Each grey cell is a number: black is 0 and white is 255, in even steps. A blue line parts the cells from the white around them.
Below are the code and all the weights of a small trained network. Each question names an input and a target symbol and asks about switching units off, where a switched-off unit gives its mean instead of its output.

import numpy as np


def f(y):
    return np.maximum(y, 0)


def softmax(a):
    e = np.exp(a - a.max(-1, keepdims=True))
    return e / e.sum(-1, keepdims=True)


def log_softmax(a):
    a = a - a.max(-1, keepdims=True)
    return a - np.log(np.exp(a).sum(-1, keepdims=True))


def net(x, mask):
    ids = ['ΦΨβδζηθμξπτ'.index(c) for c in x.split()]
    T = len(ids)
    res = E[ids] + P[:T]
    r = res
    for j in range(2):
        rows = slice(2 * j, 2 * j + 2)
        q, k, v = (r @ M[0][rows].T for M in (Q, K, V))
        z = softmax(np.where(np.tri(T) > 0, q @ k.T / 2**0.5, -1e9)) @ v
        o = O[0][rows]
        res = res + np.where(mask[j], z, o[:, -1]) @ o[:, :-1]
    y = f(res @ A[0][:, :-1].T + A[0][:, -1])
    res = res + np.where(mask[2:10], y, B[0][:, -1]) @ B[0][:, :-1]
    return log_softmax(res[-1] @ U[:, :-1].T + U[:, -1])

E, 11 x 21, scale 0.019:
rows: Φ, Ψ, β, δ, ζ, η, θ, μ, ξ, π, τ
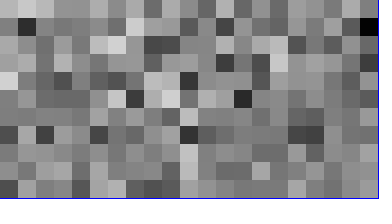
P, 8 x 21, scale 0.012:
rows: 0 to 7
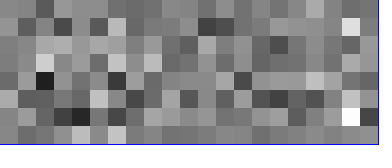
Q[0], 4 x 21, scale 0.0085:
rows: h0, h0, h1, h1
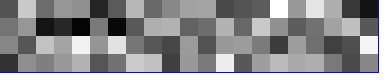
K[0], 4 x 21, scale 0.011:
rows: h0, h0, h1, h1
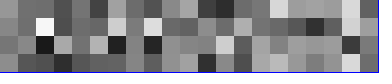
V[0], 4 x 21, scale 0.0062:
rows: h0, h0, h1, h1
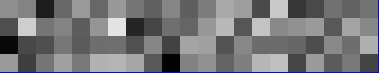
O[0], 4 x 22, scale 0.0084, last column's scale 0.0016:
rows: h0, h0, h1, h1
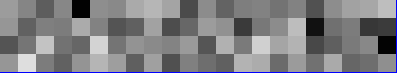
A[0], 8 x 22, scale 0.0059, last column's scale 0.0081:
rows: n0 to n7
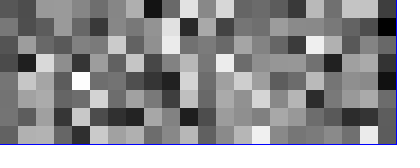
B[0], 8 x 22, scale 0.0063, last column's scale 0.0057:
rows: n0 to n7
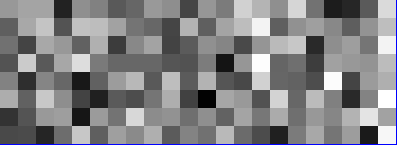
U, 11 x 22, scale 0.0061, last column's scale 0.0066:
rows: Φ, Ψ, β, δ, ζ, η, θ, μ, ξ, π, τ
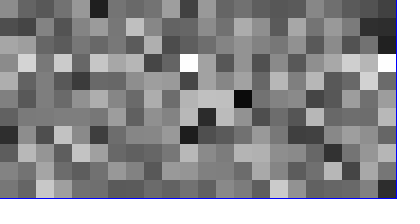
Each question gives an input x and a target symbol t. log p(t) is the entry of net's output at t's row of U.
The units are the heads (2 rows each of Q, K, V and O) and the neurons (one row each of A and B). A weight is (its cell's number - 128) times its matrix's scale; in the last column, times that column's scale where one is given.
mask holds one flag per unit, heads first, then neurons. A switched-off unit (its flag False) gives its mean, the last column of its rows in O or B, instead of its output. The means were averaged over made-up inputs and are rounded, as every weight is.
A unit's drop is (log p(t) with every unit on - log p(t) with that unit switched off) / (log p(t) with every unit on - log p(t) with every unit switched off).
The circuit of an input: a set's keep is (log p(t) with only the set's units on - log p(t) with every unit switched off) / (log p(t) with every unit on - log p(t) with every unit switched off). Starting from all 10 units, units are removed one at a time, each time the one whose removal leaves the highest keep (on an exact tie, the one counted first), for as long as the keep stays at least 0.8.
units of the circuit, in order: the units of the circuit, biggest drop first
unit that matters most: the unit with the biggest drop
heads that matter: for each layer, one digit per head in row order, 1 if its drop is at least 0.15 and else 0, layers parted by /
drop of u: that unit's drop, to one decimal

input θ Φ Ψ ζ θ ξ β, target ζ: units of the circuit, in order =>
h1; n0; h0
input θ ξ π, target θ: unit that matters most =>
h1
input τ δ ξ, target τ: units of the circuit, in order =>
h0; n5; h1
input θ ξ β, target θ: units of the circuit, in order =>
h1; n7; n5; n2
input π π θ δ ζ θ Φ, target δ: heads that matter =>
01
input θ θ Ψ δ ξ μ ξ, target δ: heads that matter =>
01
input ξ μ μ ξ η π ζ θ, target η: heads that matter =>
11
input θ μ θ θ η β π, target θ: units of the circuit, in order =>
h1; n7; n5; h0
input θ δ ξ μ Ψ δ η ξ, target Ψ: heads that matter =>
10
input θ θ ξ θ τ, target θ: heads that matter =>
01
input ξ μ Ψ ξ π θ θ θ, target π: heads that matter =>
11
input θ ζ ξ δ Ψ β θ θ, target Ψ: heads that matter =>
10
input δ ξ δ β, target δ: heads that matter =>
01
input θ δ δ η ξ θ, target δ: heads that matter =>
01
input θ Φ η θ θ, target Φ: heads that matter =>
11
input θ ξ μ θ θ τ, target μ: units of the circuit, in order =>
h1; n3; h0
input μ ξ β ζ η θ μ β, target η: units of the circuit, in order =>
h0
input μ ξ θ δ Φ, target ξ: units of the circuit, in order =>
h1; n0; h0; n3
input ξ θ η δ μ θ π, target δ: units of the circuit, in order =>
h1; n5; n0
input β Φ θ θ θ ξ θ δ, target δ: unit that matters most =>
n5
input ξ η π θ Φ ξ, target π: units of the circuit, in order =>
h0; n4; h1
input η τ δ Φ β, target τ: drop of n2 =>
0.0
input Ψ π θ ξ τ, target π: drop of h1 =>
0.3
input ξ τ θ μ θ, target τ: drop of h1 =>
0.4
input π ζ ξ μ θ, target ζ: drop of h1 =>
0.9
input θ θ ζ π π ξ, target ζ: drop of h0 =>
0.4
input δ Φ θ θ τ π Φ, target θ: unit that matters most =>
h1
